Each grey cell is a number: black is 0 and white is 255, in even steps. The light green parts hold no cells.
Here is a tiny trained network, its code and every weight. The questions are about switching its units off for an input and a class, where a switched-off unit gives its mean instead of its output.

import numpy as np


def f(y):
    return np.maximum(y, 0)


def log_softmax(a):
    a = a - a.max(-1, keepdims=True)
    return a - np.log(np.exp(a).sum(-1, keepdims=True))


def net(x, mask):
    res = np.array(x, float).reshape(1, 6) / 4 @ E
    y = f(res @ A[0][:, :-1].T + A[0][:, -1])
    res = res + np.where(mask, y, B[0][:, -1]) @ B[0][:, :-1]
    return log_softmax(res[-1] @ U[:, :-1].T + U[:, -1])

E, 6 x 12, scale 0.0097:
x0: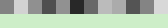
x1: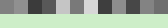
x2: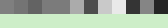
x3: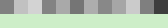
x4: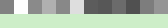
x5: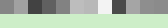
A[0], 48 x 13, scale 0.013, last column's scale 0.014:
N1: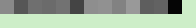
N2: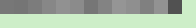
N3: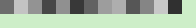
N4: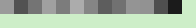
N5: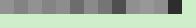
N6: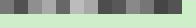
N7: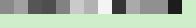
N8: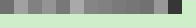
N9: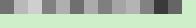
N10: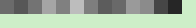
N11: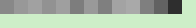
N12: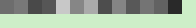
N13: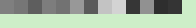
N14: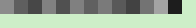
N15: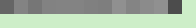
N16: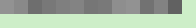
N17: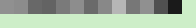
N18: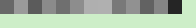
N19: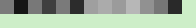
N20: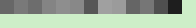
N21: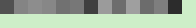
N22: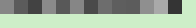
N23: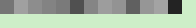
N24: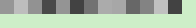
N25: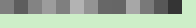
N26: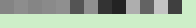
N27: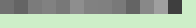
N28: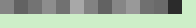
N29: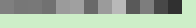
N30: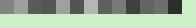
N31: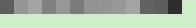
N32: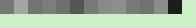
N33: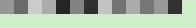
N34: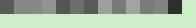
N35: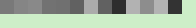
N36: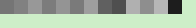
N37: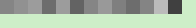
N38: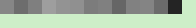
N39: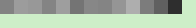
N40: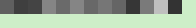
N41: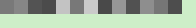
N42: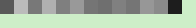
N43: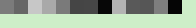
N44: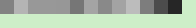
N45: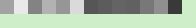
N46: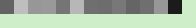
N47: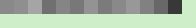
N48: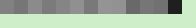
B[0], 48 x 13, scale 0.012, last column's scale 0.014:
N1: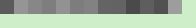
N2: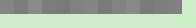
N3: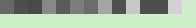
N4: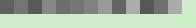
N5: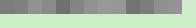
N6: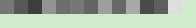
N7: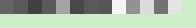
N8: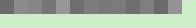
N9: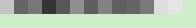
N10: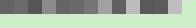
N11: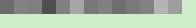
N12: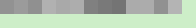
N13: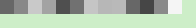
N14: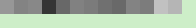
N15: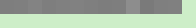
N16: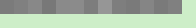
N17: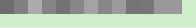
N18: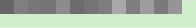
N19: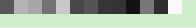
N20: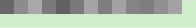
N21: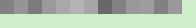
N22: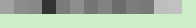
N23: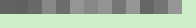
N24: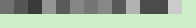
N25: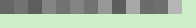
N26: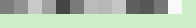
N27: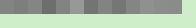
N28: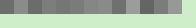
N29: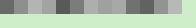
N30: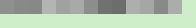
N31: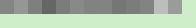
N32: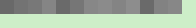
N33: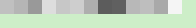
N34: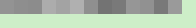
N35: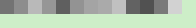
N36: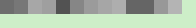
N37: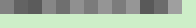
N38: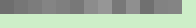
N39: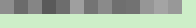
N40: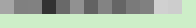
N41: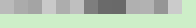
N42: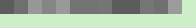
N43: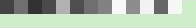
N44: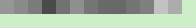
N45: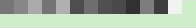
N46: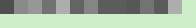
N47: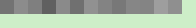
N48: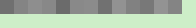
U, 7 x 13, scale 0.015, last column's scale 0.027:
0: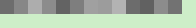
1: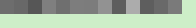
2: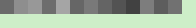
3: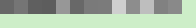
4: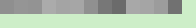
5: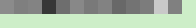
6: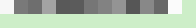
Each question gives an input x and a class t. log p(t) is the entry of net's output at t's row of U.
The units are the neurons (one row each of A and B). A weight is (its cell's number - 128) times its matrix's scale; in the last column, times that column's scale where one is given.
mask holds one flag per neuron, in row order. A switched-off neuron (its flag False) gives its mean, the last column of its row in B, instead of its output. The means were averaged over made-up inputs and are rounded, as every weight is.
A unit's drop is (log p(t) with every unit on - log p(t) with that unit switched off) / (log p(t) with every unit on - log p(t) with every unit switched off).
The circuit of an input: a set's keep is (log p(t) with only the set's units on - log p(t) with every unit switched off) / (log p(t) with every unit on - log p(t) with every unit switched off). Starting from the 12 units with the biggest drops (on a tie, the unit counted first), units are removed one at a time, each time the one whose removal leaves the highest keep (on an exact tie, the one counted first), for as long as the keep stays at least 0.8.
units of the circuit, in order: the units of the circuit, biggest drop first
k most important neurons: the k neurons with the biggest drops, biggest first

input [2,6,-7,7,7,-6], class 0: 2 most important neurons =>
(N26, N19)
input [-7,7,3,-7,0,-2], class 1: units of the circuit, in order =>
(N6)
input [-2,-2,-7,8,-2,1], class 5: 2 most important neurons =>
(N9, N44)
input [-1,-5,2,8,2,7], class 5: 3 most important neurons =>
(N9, N43, N44)
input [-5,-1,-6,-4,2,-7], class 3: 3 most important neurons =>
(N43, N13, N29)
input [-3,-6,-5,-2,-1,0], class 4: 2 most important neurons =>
(N33, N13)
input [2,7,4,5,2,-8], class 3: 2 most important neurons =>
(N43, N33)
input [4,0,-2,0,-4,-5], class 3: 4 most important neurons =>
(N43, N45, N6, N10)
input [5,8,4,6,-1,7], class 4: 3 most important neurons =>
(N41, N43, N30)
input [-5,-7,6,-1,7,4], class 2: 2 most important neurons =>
(N45, N46)
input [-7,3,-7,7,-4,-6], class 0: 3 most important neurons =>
(N26, N35, N36)
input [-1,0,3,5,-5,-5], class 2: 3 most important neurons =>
(N19, N7, N40)
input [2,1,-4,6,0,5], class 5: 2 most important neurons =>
(N43, N9)
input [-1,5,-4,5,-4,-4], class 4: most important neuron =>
(N41)
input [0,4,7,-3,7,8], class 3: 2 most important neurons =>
(N7, N19)
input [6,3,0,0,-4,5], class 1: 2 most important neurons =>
(N24, N43)
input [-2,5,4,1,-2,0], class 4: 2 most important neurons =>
(N41, N26)
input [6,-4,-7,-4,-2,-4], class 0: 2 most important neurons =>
(N26, N35)
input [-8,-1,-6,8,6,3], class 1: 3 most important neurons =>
(N6, N10, N25)
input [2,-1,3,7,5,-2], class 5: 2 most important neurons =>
(N9, N19)
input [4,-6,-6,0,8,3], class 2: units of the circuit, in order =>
(N45)
